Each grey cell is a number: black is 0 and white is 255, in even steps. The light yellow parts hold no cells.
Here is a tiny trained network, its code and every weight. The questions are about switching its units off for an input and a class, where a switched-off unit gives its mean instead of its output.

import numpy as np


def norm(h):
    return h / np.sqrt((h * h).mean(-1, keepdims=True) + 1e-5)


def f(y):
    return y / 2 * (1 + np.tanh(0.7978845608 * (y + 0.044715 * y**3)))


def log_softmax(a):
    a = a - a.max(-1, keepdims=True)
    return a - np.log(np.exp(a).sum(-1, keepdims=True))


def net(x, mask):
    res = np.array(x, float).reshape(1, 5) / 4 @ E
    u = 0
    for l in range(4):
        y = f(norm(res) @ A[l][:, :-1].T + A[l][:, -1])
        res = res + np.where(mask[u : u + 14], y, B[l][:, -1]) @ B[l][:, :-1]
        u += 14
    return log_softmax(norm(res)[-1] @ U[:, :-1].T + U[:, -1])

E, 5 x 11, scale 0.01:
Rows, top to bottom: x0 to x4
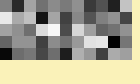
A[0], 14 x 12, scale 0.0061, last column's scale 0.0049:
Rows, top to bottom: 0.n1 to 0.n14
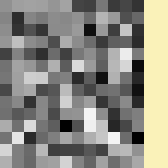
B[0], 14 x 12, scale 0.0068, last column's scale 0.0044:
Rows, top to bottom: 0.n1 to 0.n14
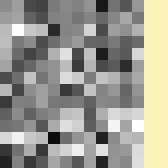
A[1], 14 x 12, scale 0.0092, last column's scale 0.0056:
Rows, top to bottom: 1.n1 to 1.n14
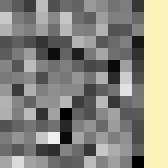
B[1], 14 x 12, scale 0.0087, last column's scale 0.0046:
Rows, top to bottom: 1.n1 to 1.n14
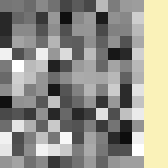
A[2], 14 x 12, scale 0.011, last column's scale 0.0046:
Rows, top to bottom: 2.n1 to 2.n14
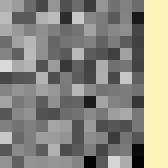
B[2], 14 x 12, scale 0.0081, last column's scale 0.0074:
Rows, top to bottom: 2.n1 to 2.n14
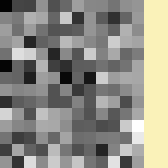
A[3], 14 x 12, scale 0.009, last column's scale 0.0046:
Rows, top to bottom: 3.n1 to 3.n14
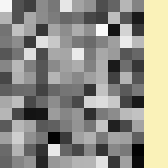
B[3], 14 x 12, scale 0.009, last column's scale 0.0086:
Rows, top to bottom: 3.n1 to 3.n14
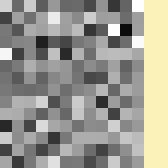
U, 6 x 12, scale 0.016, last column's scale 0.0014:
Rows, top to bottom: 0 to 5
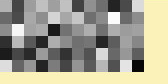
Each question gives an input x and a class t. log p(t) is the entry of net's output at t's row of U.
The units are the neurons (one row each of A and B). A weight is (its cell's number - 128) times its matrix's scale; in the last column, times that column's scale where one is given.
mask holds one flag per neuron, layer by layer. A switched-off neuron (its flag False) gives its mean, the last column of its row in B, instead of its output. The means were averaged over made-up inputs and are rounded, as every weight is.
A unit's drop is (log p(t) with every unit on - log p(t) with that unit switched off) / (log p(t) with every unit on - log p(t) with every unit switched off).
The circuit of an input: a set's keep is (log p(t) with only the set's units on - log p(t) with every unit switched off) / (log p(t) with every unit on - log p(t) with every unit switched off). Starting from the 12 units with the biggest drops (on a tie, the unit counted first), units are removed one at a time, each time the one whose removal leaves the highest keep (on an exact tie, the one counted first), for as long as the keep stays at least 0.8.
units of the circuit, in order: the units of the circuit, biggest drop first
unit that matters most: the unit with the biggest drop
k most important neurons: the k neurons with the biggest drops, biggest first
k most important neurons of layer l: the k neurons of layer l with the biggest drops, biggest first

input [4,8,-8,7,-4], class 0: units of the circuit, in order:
[1.n5]
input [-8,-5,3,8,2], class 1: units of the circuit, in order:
[0.n10 0.n11]
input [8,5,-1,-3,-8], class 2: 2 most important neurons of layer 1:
[1.n6 1.n8]
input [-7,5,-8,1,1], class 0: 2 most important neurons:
[1.n5 1.n13]
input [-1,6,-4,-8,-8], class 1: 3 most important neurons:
[2.n14 0.n13 0.n7]
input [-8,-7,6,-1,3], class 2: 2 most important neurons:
[0.n12 1.n13]
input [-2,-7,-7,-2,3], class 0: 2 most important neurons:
[1.n5 1.n13]
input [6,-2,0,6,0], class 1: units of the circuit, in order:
[0.n10 3.n3]
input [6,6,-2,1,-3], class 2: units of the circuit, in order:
[1.n6 1.n8]
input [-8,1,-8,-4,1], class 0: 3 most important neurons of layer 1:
[1.n5 1.n13 1.n8]
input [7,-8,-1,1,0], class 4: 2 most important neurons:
[2.n7 0.n10]
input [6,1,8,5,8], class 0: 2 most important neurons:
[1.n12 0.n14]
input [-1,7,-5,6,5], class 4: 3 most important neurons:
[1.n10 0.n13 2.n6]
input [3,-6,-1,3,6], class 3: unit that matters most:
1.n4
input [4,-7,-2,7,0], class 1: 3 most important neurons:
[1.n7 3.n3 1.n10]
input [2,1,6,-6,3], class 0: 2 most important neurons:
[1.n12 0.n11]
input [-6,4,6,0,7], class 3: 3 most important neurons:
[1.n11 1.n13 1.n5]
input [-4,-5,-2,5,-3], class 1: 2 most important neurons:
[1.n10 3.n3]
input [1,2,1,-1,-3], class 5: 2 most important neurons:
[0.n14 0.n1]
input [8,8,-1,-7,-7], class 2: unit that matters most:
0.n11
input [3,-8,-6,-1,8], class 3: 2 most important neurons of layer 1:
[1.n4 1.n11]
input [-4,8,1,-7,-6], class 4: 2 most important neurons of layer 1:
[1.n10 1.n13]
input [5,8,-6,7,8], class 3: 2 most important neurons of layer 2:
[2.n6 2.n13]
